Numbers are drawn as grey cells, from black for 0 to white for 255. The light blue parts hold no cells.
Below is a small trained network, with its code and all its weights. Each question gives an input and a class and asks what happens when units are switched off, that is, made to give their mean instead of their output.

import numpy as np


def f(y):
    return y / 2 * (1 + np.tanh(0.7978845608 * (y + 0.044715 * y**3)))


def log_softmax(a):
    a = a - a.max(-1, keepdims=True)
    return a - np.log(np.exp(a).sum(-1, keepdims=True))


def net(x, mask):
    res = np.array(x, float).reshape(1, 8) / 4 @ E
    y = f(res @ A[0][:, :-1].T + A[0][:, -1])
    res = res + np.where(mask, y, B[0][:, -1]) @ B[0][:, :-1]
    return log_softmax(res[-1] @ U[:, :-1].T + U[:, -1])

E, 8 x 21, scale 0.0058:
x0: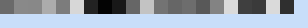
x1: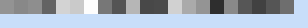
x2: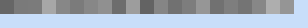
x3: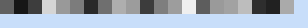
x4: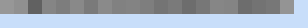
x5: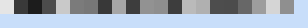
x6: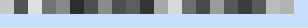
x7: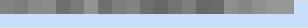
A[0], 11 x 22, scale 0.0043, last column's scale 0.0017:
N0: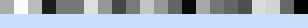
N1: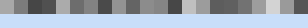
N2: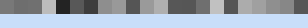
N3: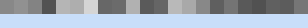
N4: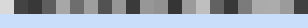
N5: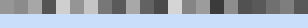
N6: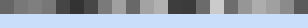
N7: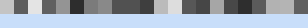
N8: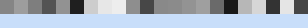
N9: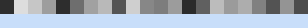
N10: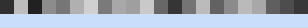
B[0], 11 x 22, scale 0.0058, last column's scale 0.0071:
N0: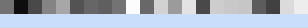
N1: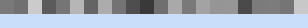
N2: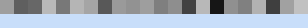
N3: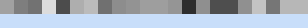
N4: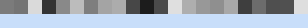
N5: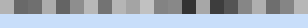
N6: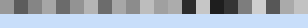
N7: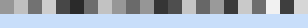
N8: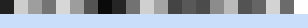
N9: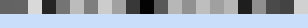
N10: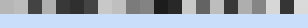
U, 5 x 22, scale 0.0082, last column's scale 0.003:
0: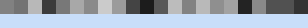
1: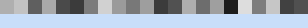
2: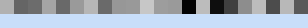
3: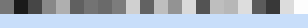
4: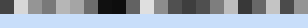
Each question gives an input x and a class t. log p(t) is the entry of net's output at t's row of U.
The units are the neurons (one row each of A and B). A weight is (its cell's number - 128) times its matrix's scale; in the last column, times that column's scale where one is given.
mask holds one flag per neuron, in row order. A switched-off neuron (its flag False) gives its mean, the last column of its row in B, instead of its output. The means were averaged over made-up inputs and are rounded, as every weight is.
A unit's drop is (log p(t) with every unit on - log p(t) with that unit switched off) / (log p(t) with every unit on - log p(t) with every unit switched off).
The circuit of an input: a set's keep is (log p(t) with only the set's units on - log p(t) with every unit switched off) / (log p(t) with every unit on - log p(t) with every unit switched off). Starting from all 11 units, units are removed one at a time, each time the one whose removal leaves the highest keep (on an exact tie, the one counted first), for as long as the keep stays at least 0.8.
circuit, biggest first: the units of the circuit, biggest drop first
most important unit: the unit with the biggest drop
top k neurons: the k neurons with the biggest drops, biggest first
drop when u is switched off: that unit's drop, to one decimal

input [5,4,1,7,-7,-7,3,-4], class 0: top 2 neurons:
[N0, N9]
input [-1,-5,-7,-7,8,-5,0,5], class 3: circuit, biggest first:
[N0]
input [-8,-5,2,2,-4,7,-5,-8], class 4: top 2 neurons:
[N8, N9]
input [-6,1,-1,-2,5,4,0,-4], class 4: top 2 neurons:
[N8, N9]
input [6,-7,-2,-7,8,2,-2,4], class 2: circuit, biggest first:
[N6, N8]
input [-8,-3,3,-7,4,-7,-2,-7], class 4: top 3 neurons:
[N8, N4, N1]
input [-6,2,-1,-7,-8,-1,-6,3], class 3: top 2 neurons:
[N0, N7]
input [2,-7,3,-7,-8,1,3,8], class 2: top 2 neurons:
[N6, N2]
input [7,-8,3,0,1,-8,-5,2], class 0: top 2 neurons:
[N9, N8]
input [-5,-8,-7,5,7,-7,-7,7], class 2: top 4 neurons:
[N2, N6, N4, N7]
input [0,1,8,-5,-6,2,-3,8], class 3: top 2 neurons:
[N0, N7]
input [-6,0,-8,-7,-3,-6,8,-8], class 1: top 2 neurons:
[N7, N4]
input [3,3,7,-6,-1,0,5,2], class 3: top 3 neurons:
[N0, N10, N8]
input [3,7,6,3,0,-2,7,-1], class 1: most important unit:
N7
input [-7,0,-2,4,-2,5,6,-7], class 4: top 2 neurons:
[N8, N10]
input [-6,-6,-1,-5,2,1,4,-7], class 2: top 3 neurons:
[N6, N2, N10]
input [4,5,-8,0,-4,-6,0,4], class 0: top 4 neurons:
[N9, N8, N6, N2]
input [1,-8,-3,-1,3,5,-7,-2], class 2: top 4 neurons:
[N6, N2, N7, N9]
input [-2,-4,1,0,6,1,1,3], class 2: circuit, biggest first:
[N10, N6]
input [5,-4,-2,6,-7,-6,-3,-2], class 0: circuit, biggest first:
[N9]
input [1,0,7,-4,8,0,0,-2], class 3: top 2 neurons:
[N0, N8]
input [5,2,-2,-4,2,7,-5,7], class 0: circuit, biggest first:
[N4, N8]
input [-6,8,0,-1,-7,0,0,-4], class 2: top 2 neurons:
[N5, N3]
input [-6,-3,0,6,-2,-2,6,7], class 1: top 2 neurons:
[N7, N0]
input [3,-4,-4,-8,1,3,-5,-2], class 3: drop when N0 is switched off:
0.9
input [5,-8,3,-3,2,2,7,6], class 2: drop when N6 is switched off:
0.8
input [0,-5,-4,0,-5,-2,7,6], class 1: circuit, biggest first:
[N7]
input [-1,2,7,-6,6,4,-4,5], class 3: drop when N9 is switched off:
0.1
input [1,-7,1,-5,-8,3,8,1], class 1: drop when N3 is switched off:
0.1
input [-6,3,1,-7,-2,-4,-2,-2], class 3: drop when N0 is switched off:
1.4
